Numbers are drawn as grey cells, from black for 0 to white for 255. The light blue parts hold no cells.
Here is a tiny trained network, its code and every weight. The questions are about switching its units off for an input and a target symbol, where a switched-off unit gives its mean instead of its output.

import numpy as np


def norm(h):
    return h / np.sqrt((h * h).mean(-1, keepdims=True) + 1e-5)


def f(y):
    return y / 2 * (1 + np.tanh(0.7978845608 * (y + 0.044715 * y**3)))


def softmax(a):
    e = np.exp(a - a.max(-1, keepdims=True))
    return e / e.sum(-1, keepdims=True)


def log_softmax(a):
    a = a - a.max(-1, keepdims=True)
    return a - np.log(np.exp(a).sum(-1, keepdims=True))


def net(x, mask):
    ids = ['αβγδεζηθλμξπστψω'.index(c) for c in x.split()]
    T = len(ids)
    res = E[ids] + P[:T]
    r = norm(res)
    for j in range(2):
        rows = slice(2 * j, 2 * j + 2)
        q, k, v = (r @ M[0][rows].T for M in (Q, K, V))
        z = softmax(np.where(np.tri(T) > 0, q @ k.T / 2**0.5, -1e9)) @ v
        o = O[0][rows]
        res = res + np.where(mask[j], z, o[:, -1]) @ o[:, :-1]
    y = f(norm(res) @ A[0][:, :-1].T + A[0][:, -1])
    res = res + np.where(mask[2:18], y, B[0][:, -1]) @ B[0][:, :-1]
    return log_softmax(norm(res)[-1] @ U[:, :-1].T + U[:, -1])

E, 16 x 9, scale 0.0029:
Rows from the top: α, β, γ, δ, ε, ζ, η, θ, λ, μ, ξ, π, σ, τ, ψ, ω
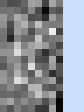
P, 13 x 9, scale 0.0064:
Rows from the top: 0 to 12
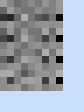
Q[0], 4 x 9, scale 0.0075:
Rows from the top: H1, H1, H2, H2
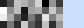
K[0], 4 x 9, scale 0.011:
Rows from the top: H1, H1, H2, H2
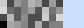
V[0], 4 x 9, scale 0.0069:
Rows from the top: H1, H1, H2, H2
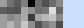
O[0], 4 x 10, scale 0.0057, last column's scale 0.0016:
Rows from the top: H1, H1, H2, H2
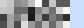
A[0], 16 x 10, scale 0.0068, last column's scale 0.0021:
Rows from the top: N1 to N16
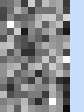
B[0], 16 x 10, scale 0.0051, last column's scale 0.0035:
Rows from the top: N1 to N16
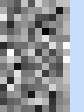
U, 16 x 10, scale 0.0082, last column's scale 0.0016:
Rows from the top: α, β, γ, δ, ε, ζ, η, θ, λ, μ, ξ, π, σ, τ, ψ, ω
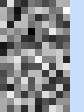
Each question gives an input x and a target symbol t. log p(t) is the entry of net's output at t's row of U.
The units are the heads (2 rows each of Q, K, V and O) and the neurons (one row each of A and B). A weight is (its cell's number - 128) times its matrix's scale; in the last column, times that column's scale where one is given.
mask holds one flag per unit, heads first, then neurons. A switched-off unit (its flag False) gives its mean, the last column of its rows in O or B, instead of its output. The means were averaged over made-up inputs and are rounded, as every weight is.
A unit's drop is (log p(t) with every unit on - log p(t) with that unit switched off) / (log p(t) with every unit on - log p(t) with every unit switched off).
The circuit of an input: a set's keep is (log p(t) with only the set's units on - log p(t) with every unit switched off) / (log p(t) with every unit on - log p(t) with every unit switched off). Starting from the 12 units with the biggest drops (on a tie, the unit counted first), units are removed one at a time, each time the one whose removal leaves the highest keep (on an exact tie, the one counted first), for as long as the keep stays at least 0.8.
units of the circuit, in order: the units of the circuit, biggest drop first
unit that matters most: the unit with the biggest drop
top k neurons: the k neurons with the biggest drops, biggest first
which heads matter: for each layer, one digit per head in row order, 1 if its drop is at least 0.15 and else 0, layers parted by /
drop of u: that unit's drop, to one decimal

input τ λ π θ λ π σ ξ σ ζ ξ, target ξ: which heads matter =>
10
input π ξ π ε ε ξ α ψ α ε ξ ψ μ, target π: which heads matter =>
01
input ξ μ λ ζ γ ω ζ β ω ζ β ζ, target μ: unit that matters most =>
N14
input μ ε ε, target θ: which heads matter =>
10
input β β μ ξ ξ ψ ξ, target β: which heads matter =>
01
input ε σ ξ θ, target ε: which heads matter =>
11
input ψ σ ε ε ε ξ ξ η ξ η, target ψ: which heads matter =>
01
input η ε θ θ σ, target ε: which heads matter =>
11
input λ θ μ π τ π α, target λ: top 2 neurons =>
(N9, N11)
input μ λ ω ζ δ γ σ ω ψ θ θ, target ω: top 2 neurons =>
(N4, N7)
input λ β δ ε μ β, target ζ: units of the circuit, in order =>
(H1, N14)
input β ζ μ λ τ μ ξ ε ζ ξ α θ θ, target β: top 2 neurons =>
(N10, N1)
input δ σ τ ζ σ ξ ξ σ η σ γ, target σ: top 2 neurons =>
(N5, N1)
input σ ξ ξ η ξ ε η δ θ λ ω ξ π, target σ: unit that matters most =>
N5
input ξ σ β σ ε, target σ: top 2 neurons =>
(N5, N1)
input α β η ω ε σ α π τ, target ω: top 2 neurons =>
(N7, N3)
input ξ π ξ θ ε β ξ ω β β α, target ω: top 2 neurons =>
(N4, N7)
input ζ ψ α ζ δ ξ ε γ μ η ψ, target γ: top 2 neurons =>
(N4, N10)
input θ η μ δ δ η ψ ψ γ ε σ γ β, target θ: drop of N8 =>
0.0
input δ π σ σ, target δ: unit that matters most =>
H2
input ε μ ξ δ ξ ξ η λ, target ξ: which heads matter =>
10
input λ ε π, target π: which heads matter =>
11
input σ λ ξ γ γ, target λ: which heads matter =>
01
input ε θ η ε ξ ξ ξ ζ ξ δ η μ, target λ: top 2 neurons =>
(N11, N9)
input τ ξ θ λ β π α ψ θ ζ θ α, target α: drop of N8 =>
0.2
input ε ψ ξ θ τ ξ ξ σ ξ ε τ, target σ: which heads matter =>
10
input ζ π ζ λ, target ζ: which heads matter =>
01
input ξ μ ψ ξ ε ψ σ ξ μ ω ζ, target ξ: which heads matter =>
10
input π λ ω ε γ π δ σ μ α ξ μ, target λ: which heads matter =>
11
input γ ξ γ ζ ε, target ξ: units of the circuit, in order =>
(H1)
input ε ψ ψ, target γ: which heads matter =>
11
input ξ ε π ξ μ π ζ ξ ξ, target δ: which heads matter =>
10
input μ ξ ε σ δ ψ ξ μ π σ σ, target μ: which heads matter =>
10
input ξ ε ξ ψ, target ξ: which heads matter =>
10
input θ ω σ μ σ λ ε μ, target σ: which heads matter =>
11
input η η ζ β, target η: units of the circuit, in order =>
(H1)
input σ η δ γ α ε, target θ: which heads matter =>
10
